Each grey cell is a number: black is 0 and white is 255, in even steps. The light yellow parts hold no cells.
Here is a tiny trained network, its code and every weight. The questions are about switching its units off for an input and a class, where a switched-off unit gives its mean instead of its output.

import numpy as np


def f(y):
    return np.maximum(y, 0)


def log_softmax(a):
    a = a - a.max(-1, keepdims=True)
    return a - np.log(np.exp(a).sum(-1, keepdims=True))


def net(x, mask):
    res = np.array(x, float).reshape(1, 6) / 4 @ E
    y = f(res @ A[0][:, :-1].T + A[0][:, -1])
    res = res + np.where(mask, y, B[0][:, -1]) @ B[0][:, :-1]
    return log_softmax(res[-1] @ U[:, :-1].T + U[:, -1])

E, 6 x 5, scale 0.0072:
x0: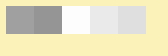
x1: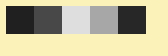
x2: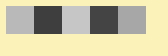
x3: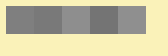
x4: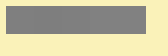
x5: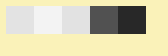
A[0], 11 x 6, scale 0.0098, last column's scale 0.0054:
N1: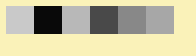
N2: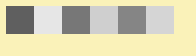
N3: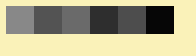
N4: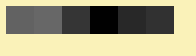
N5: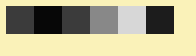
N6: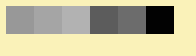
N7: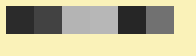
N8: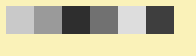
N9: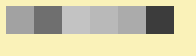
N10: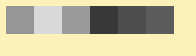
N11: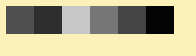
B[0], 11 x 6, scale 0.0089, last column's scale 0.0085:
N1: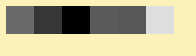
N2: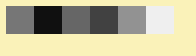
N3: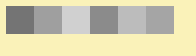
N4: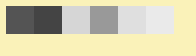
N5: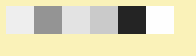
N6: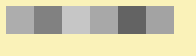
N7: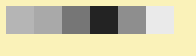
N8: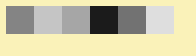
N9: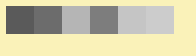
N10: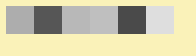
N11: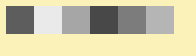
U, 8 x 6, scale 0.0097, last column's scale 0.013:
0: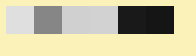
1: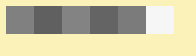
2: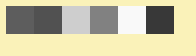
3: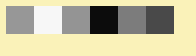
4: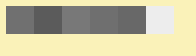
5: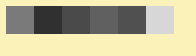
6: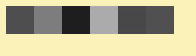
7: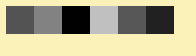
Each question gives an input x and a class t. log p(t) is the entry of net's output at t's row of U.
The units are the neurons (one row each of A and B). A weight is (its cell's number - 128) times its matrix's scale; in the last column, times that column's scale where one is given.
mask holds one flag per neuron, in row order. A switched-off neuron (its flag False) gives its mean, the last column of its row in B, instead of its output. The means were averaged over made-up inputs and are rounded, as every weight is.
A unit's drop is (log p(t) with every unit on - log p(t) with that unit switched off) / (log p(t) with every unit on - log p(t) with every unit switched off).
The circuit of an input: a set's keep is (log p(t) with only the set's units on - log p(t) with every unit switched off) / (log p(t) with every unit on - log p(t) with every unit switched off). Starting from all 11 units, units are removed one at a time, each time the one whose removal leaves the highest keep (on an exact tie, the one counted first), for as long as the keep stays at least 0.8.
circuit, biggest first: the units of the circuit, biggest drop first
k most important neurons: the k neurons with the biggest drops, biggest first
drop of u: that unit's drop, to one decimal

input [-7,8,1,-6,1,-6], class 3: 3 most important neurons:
(N7 N11 N10)
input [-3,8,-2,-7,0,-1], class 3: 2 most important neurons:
(N7 N11)
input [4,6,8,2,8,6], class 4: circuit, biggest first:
(N1)
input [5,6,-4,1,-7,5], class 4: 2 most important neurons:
(N5 N2)
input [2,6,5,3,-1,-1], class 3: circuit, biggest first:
(N11 N7)
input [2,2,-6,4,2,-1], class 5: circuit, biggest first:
(N2 N4 N5)
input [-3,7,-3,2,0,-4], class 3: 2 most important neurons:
(N7 N11)
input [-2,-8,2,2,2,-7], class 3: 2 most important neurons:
(N8 N10)
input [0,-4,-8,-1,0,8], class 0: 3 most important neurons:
(N10 N1 N6)
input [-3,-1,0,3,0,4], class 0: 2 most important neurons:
(N10 N2)
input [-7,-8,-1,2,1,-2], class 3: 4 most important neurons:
(N8 N2 N9 N10)
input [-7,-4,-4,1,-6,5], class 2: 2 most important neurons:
(N4 N5)
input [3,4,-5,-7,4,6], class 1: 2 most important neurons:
(N5 N2)
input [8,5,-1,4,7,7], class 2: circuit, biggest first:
(N9)
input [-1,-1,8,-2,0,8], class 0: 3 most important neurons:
(N10 N6 N2)
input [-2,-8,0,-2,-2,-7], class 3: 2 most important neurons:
(N8 N10)
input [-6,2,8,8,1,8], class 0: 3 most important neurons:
(N10 N6 N2)
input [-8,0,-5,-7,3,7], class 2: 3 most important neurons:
(N4 N5 N3)
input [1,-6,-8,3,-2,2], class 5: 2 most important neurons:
(N2 N7)
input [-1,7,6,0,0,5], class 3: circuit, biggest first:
(N11)
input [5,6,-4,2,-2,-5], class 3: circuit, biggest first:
(N7 N11)
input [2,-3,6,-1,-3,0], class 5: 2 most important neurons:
(N1 N4)
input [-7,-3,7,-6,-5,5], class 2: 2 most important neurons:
(N4 N3)
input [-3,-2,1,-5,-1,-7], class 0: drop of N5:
0.8
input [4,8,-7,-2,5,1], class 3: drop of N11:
0.2
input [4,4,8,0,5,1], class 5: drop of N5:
0.1
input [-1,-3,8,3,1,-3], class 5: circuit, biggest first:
(N1)
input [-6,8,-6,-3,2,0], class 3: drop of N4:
-0.1
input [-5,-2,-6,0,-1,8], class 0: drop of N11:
0.0
